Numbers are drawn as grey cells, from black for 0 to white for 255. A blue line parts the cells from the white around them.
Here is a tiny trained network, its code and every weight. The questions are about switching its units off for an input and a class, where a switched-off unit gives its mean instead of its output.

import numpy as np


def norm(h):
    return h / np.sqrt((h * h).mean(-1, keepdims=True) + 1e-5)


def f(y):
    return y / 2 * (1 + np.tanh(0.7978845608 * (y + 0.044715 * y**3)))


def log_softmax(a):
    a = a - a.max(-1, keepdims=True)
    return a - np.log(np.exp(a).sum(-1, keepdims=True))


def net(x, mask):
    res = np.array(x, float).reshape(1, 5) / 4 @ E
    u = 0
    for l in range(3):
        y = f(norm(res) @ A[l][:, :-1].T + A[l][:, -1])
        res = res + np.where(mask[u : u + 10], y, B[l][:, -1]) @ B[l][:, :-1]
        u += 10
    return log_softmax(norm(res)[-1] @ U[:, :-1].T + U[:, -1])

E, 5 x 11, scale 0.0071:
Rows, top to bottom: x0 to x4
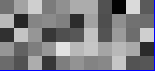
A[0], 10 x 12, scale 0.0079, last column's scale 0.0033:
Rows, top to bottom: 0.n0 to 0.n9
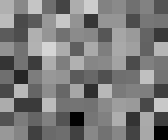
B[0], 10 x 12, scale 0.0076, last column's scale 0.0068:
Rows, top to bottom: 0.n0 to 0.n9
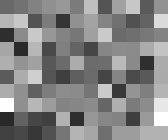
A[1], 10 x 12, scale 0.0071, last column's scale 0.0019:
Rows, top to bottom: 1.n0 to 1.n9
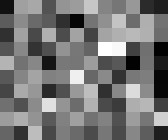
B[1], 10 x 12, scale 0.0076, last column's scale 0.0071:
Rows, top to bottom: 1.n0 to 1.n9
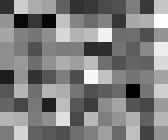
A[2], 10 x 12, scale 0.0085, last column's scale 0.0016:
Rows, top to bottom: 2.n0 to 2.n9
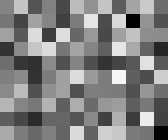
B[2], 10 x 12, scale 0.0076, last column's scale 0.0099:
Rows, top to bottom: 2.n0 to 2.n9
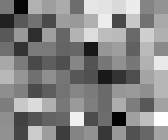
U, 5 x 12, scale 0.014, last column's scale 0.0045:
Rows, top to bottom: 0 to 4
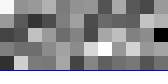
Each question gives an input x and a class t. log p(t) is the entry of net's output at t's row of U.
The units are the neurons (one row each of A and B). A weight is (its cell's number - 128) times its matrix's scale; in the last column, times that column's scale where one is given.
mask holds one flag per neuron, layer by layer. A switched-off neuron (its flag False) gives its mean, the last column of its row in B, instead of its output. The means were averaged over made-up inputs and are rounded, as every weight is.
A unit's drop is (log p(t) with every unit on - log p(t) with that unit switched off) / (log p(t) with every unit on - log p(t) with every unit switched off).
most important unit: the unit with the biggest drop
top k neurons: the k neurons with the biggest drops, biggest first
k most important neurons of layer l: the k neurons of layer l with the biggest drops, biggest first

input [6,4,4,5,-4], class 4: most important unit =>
0.n7
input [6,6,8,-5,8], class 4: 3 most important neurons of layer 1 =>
(1.n0, 1.n3, 1.n9)
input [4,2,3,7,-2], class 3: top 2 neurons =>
(0.n3, 2.n2)
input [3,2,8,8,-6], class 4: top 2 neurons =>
(0.n7, 1.n6)
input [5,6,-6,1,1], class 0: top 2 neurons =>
(0.n7, 1.n1)
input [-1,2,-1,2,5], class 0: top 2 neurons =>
(0.n8, 0.n1)
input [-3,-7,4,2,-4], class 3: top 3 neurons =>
(0.n6, 2.n0, 0.n7)
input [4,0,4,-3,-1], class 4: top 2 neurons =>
(0.n8, 0.n3)
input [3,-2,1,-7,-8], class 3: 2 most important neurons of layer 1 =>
(1.n3, 1.n2)
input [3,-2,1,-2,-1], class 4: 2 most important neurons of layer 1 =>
(1.n7, 1.n1)
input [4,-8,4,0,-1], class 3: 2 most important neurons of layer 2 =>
(2.n0, 2.n5)
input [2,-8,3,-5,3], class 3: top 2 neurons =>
(0.n6, 2.n0)
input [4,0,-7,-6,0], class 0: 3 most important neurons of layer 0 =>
(0.n9, 0.n8, 0.n2)
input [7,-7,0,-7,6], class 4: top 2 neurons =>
(1.n6, 1.n0)
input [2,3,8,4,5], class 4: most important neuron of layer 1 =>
(1.n0)
